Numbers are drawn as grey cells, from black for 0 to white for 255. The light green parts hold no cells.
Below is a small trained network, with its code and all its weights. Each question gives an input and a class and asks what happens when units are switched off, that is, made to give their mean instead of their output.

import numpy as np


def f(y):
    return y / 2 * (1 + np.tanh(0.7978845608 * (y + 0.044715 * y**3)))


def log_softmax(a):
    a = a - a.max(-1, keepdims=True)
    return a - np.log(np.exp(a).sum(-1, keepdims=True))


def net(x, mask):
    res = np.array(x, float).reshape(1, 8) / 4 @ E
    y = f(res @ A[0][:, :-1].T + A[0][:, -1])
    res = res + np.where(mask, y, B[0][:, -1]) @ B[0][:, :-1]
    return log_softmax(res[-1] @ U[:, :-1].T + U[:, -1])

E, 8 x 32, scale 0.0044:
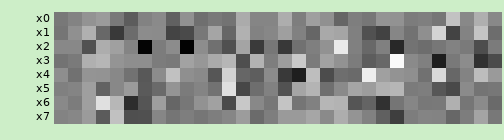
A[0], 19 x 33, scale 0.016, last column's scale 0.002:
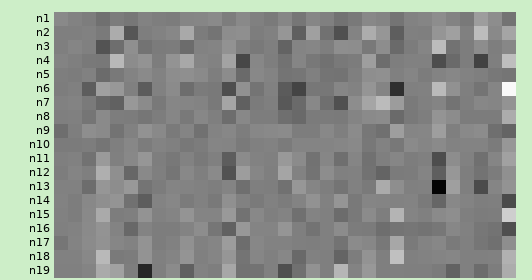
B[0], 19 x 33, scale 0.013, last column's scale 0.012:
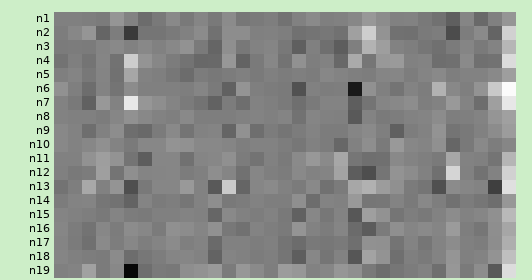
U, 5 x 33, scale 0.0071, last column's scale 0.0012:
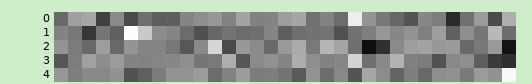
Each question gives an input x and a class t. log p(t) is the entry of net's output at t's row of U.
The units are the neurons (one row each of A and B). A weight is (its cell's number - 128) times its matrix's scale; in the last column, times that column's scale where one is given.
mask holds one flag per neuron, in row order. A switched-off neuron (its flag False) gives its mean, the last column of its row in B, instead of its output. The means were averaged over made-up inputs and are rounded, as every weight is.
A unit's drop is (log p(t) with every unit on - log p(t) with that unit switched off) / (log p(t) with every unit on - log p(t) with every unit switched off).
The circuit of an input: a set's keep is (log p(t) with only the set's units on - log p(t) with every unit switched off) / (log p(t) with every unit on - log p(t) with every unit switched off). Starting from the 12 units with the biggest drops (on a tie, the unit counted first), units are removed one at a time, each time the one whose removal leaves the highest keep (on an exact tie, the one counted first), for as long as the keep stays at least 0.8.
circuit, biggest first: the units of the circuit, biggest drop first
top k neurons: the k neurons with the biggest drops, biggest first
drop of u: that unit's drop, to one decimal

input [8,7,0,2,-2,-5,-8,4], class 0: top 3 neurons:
(n7, n6, n12)
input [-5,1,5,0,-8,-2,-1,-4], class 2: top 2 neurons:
(n2, n4)
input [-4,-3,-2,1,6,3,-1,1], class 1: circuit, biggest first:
(n7)
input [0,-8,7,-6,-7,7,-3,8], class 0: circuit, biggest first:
(n19, n7)
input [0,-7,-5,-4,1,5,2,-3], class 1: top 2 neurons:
(n7, n19)
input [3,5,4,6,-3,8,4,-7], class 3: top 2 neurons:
(n6, n13)
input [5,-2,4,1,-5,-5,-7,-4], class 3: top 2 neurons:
(n13, n6)
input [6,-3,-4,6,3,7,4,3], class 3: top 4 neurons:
(n6, n4, n13, n14)
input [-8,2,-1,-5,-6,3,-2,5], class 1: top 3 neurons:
(n19, n13, n2)
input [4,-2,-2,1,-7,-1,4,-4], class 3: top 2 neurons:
(n13, n6)
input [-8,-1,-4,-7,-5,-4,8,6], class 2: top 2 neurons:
(n12, n13)
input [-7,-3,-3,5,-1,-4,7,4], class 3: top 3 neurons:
(n6, n4, n7)
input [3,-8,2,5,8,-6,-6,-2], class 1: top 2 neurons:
(n7, n4)
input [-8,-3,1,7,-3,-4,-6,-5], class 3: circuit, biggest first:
(n13)
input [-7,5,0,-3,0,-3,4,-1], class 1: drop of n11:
0.3
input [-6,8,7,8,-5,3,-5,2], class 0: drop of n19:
0.3
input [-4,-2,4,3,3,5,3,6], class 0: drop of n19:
0.2
